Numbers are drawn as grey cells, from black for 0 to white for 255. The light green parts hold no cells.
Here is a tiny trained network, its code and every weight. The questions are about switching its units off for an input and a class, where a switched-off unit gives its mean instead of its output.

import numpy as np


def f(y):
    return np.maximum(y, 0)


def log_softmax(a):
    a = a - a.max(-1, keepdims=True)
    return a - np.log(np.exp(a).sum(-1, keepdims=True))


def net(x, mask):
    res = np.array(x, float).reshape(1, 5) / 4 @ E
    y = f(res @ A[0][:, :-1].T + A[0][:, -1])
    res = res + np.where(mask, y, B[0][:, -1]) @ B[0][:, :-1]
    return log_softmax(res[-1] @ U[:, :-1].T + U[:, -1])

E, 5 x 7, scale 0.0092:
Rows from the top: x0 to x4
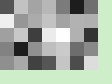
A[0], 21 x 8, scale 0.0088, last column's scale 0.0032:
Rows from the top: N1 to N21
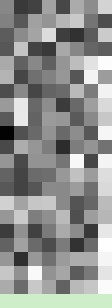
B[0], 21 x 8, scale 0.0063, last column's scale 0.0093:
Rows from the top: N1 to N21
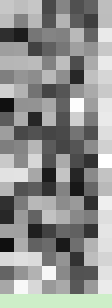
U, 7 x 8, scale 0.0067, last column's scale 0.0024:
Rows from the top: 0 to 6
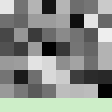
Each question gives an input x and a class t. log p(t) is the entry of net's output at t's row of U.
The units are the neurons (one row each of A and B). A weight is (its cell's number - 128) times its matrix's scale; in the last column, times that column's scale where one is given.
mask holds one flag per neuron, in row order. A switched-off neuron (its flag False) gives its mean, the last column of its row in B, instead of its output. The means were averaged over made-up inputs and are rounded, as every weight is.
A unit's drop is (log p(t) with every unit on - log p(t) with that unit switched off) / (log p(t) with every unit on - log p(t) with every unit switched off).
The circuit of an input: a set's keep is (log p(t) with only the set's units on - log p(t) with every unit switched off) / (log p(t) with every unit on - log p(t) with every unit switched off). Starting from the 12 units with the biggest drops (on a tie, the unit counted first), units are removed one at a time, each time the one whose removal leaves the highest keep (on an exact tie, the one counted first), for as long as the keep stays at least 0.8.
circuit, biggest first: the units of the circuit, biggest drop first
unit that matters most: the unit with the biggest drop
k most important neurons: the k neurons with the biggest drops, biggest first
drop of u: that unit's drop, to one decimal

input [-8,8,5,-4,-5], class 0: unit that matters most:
N12
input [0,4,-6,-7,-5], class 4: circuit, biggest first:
(N21; N8)
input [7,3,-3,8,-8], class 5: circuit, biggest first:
(N3; N8)
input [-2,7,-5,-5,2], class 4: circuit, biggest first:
(N8; N21)
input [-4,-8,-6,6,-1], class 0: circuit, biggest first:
(N13; N19)
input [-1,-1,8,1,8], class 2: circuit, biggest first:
(N17; N9)
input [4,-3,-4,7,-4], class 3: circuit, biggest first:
(N10; N3)
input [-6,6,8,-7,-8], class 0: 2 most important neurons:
(N12; N2)
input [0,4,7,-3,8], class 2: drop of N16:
0.2
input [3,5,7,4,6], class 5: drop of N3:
-0.1
